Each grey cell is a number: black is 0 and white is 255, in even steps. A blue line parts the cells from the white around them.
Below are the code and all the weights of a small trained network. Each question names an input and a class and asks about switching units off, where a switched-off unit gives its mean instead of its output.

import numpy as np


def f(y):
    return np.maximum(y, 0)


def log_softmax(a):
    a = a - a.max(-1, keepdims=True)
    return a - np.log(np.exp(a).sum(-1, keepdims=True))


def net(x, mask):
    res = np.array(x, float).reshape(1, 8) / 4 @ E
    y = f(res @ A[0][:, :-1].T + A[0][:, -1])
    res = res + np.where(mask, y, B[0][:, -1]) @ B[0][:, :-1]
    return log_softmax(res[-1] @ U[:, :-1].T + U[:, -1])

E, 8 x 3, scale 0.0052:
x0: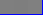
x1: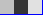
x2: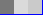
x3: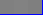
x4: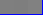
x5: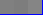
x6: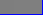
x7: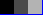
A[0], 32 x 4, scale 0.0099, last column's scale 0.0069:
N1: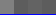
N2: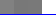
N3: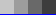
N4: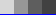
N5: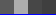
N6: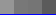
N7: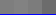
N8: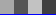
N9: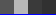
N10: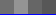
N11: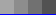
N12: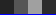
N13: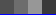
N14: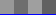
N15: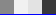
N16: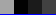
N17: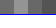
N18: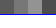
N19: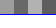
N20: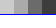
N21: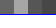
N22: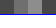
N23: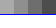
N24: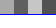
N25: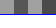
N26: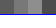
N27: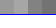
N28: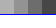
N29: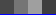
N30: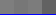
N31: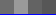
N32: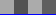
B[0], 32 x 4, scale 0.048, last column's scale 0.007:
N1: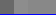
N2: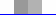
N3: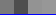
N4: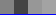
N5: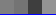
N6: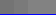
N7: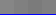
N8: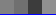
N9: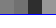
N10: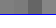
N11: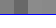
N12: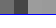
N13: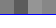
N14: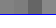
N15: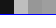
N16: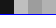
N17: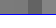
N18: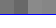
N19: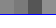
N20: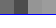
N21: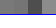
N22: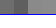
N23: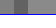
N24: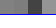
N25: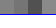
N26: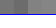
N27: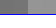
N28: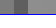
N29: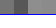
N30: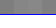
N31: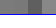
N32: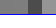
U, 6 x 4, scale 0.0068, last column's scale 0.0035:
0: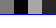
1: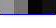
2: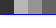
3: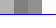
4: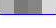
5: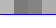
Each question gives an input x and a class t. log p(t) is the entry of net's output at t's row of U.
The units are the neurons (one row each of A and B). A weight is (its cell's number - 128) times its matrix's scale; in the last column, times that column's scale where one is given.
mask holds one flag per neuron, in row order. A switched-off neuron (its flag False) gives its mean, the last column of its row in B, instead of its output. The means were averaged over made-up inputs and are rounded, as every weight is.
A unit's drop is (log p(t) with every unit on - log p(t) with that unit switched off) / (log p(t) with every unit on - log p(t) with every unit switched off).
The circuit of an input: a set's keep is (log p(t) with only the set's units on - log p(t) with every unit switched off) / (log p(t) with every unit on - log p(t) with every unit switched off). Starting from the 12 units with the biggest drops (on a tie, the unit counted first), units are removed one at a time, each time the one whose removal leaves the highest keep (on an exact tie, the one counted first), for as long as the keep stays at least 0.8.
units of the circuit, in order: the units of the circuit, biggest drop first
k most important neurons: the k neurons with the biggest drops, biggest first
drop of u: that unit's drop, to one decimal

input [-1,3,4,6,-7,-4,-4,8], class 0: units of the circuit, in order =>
[N12]
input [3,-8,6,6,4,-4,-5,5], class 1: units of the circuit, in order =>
[N9 N5]
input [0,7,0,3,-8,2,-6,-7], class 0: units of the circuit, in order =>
[N4 N20]
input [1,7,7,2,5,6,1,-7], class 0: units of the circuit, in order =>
[N20 N4]
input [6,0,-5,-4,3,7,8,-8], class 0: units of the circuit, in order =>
[N4 N20]
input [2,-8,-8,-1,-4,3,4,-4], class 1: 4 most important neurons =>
[N9 N5 N15 N21]
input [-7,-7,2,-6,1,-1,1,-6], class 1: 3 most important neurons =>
[N9 N5 N21]
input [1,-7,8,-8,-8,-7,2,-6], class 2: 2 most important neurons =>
[N15 N27]
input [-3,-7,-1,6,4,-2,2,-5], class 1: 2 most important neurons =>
[N9 N5]
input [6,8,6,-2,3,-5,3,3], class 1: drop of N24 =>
0.1
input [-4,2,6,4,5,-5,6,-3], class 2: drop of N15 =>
1.2
